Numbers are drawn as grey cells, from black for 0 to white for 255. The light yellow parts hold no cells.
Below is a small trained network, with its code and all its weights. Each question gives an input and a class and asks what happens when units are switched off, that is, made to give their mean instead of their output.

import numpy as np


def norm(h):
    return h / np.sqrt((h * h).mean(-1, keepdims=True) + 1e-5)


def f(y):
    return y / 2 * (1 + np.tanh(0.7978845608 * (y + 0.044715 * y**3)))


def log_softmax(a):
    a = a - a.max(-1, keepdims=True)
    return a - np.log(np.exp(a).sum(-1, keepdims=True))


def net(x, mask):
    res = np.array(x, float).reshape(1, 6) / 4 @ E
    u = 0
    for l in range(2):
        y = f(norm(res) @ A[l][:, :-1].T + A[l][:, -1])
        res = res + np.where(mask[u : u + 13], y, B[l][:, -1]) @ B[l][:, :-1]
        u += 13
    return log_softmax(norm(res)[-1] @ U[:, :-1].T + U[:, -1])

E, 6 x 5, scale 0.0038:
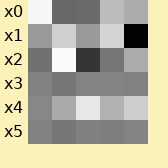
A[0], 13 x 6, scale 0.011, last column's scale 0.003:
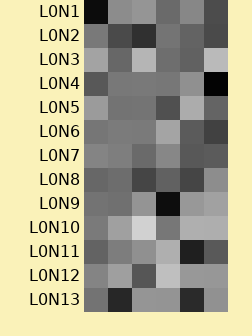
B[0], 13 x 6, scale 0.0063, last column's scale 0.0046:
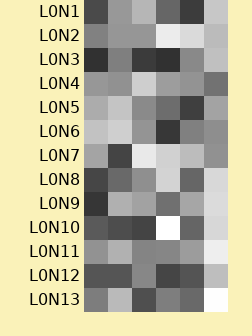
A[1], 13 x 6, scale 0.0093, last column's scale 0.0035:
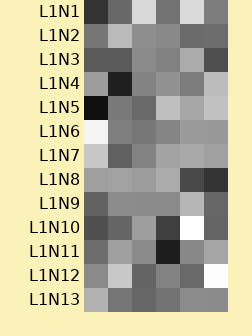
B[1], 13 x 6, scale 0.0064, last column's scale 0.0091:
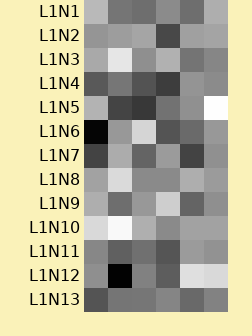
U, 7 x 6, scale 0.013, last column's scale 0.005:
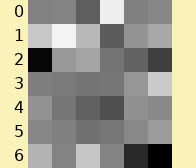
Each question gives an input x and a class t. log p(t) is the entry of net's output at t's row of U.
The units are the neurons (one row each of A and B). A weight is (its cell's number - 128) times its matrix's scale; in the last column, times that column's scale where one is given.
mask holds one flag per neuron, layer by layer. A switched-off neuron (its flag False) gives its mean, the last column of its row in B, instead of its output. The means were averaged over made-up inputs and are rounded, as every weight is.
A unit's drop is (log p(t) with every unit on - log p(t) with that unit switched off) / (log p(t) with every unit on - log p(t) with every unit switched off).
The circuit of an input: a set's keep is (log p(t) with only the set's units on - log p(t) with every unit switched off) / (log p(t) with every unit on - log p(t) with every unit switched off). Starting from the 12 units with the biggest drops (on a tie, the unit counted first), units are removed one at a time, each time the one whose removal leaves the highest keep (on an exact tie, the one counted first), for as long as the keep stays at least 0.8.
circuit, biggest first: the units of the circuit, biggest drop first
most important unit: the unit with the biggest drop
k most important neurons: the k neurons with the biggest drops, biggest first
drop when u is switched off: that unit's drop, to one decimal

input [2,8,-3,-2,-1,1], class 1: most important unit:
L1N5
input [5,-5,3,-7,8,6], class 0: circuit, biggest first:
L0N10, L1N12
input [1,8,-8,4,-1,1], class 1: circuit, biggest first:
L0N11, L1N8
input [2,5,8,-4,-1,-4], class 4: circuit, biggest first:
L1N12, L0N12
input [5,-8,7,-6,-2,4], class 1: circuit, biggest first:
L1N10, L0N10
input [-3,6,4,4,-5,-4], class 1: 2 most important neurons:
L0N10, L1N8
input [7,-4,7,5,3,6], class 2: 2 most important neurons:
L1N6, L0N3
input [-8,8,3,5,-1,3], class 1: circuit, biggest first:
L0N11, L0N10
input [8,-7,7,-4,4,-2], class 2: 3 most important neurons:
L1N6, L0N5, L0N3
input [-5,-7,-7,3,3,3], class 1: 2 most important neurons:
L1N10, L0N9
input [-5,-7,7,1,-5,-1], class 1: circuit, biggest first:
L1N10, L0N10
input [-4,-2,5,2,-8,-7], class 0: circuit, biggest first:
L0N8, L0N2
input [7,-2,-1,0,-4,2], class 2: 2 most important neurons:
L1N6, L0N10
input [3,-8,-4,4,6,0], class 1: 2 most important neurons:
L1N10, L0N8
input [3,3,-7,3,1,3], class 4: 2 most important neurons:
L0N3, L0N13
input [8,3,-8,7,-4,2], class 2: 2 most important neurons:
L1N6, L1N5
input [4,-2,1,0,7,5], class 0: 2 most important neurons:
L0N10, L1N12
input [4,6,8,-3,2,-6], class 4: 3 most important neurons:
L1N12, L0N12, L1N10
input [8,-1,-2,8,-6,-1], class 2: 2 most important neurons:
L1N6, L0N10
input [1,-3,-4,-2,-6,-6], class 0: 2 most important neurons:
L0N2, L0N8
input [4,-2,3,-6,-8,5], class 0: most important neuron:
L0N2
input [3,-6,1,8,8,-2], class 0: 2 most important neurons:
L0N10, L1N12
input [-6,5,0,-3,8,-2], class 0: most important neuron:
L0N10
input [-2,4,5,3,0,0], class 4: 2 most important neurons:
L1N12, L1N10
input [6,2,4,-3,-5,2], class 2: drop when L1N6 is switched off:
0.3
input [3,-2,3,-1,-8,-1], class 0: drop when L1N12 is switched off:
0.1
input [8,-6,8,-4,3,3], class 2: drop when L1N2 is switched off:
0.1
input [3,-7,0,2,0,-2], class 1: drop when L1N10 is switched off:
0.3
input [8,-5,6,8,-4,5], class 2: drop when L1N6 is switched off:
0.7
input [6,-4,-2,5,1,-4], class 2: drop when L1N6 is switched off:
0.1
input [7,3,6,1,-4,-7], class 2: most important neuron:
L1N6
